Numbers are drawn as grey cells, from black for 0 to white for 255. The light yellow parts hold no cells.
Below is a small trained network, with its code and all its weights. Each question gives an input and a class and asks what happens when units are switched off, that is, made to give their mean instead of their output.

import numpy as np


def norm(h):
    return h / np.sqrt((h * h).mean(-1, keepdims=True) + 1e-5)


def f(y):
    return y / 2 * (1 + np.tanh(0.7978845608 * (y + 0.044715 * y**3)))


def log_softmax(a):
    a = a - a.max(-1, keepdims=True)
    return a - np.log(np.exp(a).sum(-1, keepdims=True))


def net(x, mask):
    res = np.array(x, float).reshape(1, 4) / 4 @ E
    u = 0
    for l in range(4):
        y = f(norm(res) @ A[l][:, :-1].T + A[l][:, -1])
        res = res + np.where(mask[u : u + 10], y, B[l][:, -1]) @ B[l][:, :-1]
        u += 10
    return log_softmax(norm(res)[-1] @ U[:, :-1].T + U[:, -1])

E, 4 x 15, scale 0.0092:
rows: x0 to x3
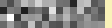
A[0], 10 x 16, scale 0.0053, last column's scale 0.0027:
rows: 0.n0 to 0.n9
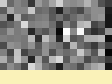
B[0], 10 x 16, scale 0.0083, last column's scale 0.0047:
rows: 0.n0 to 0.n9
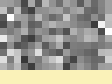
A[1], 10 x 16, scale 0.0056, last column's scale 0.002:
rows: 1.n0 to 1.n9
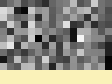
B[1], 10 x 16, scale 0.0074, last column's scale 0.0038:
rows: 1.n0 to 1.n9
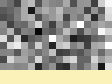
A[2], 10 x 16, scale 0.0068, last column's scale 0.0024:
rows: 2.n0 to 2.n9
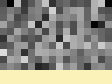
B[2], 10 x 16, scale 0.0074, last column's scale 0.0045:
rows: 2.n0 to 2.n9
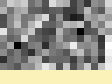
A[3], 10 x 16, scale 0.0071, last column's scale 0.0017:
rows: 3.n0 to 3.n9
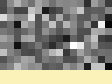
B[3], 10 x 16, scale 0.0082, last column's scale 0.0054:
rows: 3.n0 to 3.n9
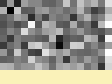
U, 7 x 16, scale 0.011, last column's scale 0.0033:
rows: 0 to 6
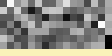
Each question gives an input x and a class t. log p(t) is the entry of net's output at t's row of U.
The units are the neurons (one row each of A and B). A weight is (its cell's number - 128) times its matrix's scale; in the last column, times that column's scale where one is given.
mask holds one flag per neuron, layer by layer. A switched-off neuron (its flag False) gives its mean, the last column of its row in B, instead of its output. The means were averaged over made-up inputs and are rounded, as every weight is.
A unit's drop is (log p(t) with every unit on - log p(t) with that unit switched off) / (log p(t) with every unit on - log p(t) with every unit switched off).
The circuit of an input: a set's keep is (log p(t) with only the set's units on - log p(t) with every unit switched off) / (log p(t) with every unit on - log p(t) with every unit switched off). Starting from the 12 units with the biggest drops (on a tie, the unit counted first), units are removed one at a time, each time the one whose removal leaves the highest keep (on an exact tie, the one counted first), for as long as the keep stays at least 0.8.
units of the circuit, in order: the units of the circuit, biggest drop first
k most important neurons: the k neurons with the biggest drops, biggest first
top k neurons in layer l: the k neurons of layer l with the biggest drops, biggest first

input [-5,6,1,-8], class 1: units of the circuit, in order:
(0.n8)
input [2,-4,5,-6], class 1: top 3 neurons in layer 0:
(0.n8; 0.n2; 0.n7)
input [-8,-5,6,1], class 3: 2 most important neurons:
(2.n9; 1.n2)
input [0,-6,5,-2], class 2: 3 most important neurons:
(1.n9; 0.n2; 0.n7)
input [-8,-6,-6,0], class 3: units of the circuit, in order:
(2.n9; 1.n2)
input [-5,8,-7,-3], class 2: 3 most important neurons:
(2.n5; 2.n1; 1.n6)
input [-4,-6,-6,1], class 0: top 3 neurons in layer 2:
(2.n0; 2.n5; 2.n1)
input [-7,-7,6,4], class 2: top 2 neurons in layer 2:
(2.n8; 2.n3)
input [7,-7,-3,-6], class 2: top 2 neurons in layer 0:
(0.n1; 0.n5)
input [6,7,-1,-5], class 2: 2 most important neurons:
(2.n1; 1.n0)
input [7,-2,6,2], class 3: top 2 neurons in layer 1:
(1.n4; 1.n8)
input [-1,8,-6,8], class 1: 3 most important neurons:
(1.n5; 0.n5; 0.n9)
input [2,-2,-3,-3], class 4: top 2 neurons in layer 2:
(2.n6; 2.n7)
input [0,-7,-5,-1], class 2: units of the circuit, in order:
(1.n9)
